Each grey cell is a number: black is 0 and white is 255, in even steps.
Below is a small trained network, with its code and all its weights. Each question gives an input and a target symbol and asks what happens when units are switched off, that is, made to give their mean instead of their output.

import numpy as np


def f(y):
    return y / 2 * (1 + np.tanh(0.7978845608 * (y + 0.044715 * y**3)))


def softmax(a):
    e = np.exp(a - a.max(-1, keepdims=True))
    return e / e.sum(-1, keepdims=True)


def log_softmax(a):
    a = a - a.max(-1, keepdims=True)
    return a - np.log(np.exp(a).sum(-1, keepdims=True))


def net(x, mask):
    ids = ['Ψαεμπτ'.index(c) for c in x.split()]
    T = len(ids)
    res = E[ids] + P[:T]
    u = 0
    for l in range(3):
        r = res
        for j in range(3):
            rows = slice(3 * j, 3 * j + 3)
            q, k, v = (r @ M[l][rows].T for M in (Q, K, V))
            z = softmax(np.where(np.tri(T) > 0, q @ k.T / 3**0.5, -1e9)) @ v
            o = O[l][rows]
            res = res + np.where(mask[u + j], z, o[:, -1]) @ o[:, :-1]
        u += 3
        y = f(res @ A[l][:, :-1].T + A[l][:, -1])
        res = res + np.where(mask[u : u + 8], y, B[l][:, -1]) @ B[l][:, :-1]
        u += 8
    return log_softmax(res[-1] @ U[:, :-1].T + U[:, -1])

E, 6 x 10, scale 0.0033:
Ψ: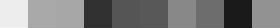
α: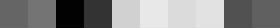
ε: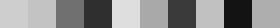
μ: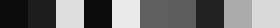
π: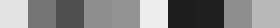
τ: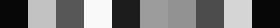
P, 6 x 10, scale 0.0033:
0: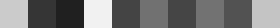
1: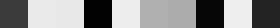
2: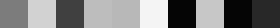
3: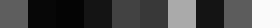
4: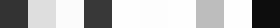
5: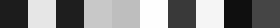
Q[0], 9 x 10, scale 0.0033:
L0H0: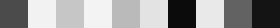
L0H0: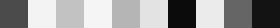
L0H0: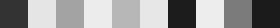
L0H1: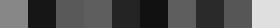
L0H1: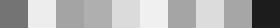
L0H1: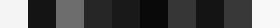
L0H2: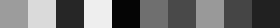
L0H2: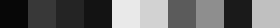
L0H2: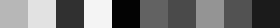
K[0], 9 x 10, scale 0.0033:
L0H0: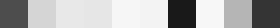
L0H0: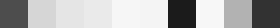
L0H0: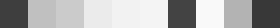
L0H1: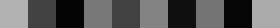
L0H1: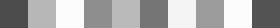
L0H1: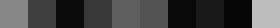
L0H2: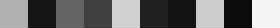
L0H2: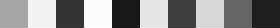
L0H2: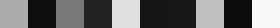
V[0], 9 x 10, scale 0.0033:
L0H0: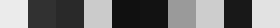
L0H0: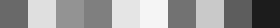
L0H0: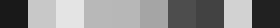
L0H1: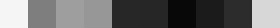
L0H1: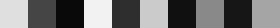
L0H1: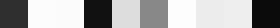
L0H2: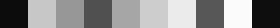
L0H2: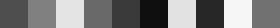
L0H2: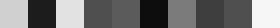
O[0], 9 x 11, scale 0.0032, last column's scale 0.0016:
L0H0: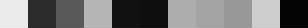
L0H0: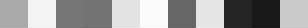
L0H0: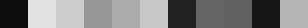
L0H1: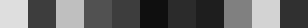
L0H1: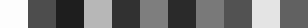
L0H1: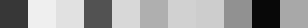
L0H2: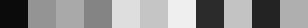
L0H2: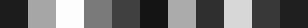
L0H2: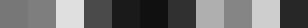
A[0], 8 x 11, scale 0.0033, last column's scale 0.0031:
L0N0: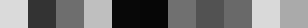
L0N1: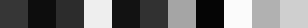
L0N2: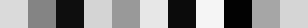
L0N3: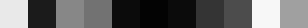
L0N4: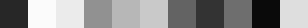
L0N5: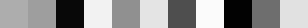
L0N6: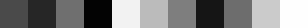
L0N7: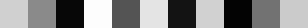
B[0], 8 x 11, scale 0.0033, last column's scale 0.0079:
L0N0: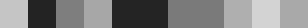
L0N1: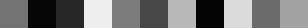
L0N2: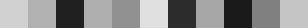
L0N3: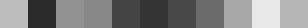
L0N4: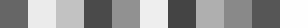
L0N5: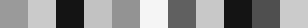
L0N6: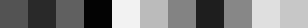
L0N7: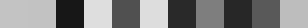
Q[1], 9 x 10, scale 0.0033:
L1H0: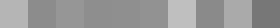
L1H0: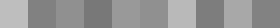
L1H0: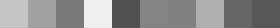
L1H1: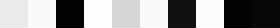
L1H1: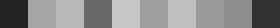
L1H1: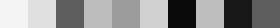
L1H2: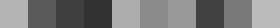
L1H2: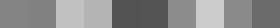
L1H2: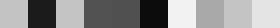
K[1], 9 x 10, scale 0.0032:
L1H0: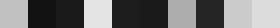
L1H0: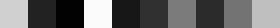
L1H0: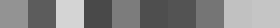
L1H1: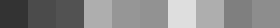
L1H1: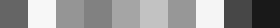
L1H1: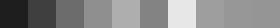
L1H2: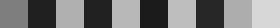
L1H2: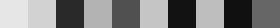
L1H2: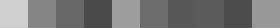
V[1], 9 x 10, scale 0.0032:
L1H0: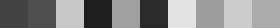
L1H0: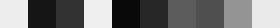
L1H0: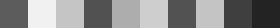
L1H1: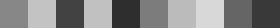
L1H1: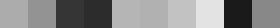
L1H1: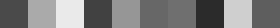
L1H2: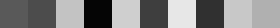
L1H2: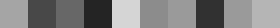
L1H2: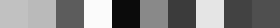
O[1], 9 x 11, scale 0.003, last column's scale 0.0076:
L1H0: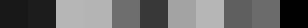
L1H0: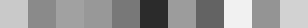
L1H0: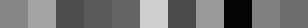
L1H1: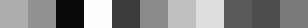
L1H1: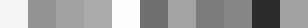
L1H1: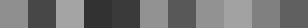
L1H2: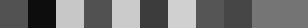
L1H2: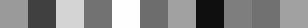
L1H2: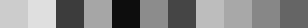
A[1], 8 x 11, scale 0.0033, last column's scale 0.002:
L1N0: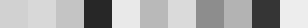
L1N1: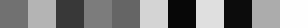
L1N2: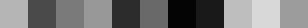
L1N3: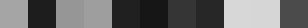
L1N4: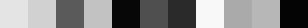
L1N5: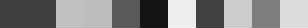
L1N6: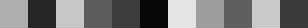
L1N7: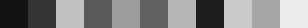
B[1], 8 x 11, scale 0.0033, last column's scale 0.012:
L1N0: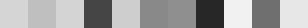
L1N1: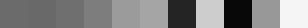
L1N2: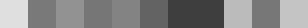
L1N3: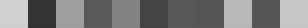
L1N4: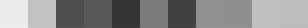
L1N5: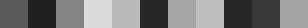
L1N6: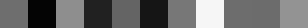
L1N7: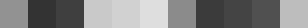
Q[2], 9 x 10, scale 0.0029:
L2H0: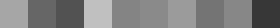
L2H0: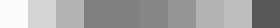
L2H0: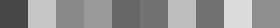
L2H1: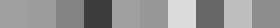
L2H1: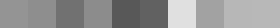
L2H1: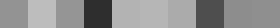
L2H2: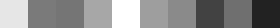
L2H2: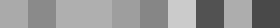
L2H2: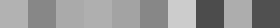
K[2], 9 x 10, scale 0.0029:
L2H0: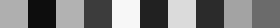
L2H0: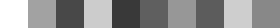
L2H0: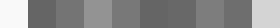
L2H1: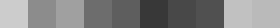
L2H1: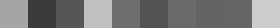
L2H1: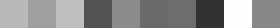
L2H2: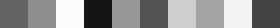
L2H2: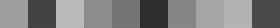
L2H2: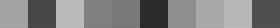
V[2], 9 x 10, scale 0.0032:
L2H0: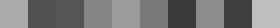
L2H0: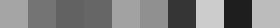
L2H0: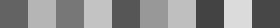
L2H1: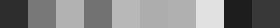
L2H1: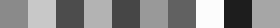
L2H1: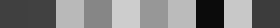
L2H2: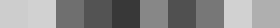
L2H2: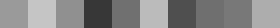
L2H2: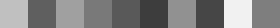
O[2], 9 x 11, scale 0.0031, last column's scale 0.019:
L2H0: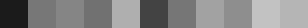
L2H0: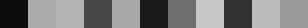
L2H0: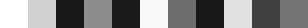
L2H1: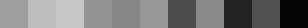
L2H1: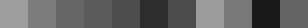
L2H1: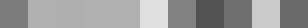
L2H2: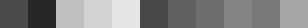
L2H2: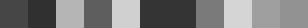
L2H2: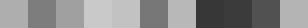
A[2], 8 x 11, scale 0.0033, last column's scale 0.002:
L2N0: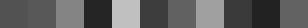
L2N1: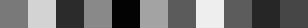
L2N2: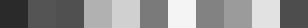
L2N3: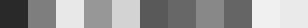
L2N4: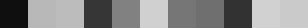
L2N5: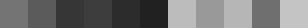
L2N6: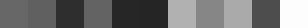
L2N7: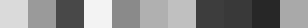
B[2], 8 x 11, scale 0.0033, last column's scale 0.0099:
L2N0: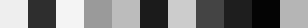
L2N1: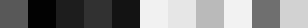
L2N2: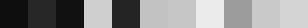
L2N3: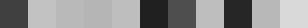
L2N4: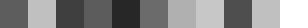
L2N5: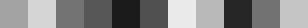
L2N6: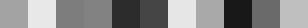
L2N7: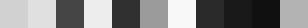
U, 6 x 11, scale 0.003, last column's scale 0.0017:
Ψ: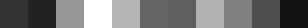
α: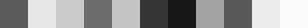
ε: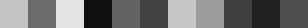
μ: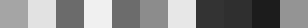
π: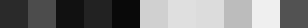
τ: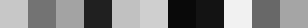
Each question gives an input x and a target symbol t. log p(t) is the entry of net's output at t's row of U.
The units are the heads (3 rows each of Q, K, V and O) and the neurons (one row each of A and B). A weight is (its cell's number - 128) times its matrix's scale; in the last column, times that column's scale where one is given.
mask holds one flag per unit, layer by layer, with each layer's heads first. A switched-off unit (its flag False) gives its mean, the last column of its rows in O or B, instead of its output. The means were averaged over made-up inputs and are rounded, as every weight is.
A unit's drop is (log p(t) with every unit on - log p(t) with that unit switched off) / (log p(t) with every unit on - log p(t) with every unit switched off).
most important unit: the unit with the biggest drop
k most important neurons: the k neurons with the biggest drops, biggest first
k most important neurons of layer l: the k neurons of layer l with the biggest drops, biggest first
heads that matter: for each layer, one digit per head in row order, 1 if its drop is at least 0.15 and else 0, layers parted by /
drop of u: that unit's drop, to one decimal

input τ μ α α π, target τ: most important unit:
L0H1
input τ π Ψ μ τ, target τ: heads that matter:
110 / 100 / 100
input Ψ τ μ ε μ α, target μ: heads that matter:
010 / 110 / 110
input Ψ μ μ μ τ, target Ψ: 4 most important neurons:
(L0N3; L0N0; L1N3; L1N4)
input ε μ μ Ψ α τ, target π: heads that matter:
100 / 101 / 001
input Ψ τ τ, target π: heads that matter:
000 / 100 / 001
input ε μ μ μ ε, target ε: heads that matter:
111 / 101 / 010
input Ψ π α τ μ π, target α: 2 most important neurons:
(L1N1; L0N2)
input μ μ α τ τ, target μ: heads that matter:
100 / 100 / 001
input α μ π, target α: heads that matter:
011 / 111 / 010
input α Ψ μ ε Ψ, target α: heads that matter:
001 / 000 / 100
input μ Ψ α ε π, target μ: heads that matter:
110 / 100 / 001
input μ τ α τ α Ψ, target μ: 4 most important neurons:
(L2N7; L0N3; L0N5; L1N4)
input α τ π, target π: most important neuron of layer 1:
(L1N1)
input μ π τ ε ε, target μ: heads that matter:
111 / 100 / 001
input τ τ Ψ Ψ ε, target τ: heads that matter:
110 / 100 / 100
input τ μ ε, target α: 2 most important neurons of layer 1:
(L1N1; L1N7)
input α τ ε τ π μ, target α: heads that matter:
000 / 000 / 000
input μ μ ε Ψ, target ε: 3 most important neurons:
(L1N6; L0N4; L0N0)
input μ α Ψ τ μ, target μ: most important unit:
L2H2
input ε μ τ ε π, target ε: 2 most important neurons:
(L0N3; L1N4)
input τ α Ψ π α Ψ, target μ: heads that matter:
111 / 110 / 110
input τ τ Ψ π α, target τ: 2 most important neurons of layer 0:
(L0N4; L0N1)
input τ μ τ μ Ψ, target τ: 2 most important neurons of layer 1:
(L1N0; L1N1)
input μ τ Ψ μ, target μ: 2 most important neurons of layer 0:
(L0N1; L0N2)
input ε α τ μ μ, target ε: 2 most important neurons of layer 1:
(L1N4; L1N2)
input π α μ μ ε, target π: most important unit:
L2H1
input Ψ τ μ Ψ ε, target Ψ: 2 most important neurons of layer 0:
(L0N3; L0N0)
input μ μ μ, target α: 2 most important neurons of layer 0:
(L0N1; L0N4)
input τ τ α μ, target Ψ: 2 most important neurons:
(L0N1; L0N4)
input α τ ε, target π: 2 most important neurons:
(L2N1; L1N1)
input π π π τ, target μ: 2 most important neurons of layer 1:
(L1N0; L1N1)
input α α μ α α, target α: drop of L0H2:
0.2
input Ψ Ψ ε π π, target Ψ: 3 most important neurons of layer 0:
(L0N3; L0N0; L0N4)
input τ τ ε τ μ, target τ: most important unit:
L1H0
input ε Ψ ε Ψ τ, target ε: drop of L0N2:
0.3
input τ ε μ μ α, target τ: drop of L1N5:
0.0
